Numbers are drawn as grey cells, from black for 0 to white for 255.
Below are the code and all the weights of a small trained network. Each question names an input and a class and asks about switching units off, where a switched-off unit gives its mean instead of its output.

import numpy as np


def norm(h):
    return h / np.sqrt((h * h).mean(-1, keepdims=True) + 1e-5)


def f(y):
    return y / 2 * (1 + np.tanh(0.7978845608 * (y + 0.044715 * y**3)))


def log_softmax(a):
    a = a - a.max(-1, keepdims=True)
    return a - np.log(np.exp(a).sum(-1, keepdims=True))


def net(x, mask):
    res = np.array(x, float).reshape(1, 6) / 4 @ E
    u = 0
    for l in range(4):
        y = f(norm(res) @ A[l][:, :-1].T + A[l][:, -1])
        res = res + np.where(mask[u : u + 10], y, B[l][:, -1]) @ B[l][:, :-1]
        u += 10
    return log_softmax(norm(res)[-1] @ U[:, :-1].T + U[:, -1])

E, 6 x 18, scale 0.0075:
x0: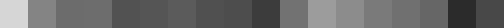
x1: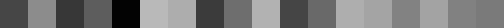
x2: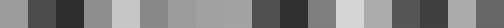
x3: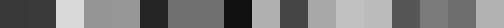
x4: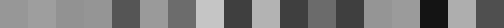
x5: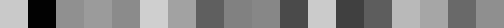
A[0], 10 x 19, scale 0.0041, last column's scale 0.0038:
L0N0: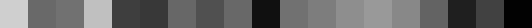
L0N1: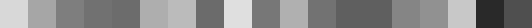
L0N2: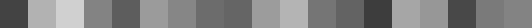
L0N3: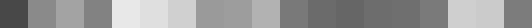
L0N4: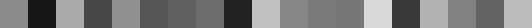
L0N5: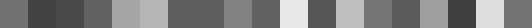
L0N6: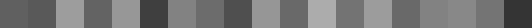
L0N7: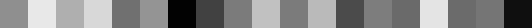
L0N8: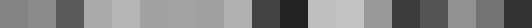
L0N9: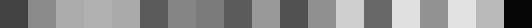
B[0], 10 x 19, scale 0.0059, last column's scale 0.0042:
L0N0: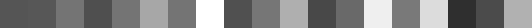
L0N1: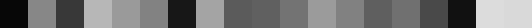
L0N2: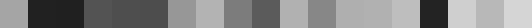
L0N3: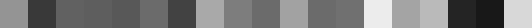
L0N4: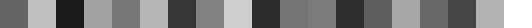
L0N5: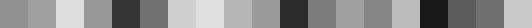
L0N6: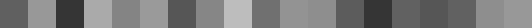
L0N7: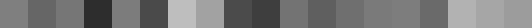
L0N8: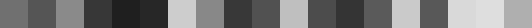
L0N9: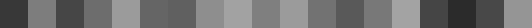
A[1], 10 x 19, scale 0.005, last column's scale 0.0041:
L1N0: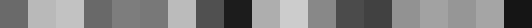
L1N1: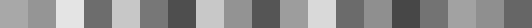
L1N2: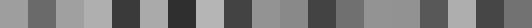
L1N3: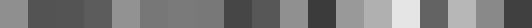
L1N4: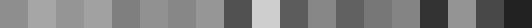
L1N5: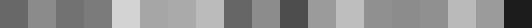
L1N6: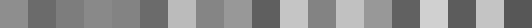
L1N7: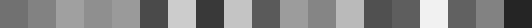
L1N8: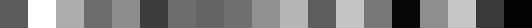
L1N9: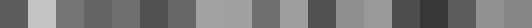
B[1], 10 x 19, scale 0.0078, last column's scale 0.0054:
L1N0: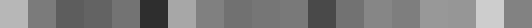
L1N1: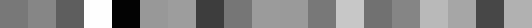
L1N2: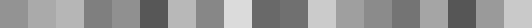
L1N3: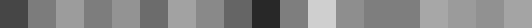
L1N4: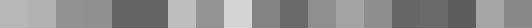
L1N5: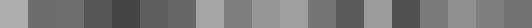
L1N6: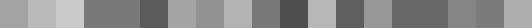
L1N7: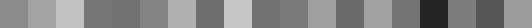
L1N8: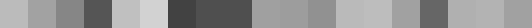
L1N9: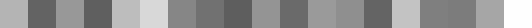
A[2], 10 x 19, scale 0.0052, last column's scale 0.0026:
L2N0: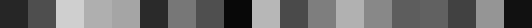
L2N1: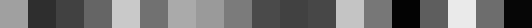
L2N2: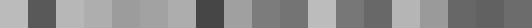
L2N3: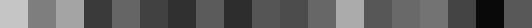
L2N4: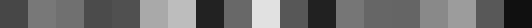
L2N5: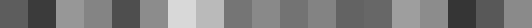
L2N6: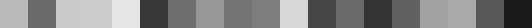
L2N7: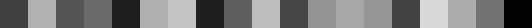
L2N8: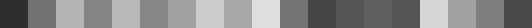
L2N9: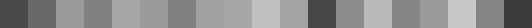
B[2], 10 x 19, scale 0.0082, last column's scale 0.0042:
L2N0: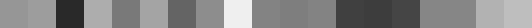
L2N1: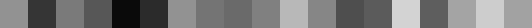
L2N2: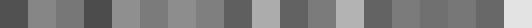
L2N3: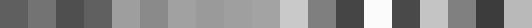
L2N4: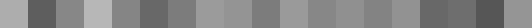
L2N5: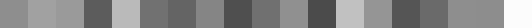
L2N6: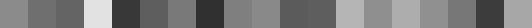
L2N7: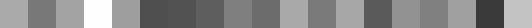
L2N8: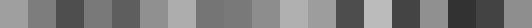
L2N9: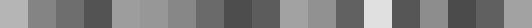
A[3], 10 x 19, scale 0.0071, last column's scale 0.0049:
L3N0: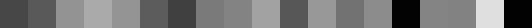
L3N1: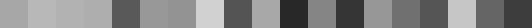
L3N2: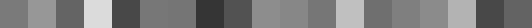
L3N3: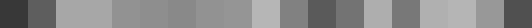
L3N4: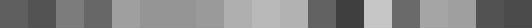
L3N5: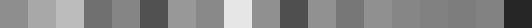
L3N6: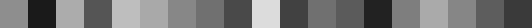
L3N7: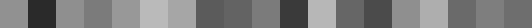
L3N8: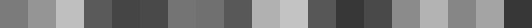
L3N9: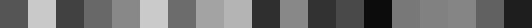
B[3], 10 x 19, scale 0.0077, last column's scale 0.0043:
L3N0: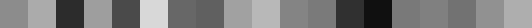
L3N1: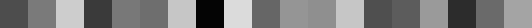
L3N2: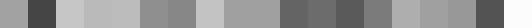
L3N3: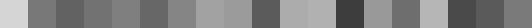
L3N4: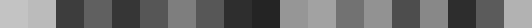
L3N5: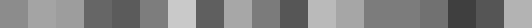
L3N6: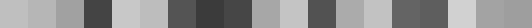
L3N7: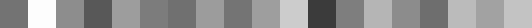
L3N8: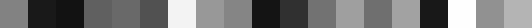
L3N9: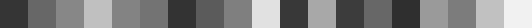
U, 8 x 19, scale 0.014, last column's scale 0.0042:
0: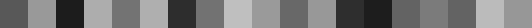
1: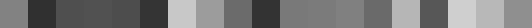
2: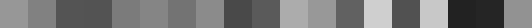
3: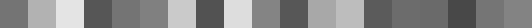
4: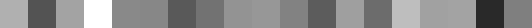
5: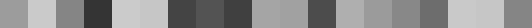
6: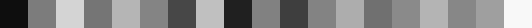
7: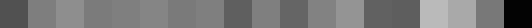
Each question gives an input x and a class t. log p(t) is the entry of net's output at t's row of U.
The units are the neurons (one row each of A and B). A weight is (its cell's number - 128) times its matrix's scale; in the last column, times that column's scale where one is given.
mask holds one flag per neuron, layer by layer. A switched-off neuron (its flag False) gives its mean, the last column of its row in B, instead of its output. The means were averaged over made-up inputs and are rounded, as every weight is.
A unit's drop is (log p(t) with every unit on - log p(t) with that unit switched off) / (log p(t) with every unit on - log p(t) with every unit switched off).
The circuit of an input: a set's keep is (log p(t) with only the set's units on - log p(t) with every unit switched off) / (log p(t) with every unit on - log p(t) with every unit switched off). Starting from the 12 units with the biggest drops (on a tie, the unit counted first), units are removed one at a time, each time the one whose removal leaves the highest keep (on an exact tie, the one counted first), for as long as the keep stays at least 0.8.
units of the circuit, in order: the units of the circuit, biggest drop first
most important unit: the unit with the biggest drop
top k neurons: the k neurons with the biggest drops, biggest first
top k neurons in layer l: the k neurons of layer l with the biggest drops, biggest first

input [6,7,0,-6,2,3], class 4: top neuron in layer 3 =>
[L3N2]
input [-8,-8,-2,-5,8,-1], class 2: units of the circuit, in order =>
[L0N3; L3N4]
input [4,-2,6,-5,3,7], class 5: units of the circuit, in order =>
[L3N7; L2N2]
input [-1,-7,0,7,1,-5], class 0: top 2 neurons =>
[L2N0; L0N4]
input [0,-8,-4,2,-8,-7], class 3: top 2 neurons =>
[L1N7; L1N6]
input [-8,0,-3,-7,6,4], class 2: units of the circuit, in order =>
[L0N3; L3N4]
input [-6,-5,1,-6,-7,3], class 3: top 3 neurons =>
[L0N4; L1N6; L0N5]
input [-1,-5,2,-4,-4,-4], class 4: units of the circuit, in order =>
[L0N4; L2N6]
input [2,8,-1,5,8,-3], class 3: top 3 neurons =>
[L3N1; L1N4; L1N2]
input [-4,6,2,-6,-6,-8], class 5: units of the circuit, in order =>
[L1N8; L0N4]
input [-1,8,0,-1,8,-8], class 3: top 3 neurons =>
[L3N1; L1N4; L1N2]
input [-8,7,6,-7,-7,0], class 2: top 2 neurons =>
[L0N4; L0N3]
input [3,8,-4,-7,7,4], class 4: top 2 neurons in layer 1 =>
[L1N9; L1N6]
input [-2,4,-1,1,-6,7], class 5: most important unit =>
L3N6
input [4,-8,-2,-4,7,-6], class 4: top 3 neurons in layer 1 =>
[L1N1; L1N6; L1N7]
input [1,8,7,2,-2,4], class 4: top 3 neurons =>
[L2N7; L0N2; L3N2]
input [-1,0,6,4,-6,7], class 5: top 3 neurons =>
[L0N2; L3N7; L2N2]
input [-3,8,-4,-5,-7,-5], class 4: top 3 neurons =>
[L2N7; L1N2; L3N2]
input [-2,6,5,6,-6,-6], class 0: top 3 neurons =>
[L2N0; L1N1; L3N0]
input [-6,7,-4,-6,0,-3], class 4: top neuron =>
[L2N7]
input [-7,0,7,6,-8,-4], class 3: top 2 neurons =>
[L1N6; L0N2]
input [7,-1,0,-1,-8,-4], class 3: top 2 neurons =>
[L1N6; L1N7]
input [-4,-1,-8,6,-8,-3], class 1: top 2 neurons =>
[L3N8; L0N2]
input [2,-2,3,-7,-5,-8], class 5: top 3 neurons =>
[L1N8; L0N4; L1N9]
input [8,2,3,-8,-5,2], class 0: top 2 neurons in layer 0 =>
[L0N1; L0N3]
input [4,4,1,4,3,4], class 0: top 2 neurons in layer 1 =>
[L1N9; L1N1]
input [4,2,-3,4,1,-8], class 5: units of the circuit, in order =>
[L1N8]
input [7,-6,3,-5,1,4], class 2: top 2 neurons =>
[L0N0; L0N4]
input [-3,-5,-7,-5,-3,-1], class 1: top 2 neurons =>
[L0N4; L3N8]
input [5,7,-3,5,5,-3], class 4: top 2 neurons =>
[L2N7; L0N1]
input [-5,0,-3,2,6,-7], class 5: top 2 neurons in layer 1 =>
[L1N8; L1N6]
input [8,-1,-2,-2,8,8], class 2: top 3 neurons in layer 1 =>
[L1N9; L1N6; L1N7]
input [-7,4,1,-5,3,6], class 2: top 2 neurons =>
[L1N9; L0N4]
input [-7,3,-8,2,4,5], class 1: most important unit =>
L3N8
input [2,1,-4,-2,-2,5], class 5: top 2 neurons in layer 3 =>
[L3N7; L3N6]
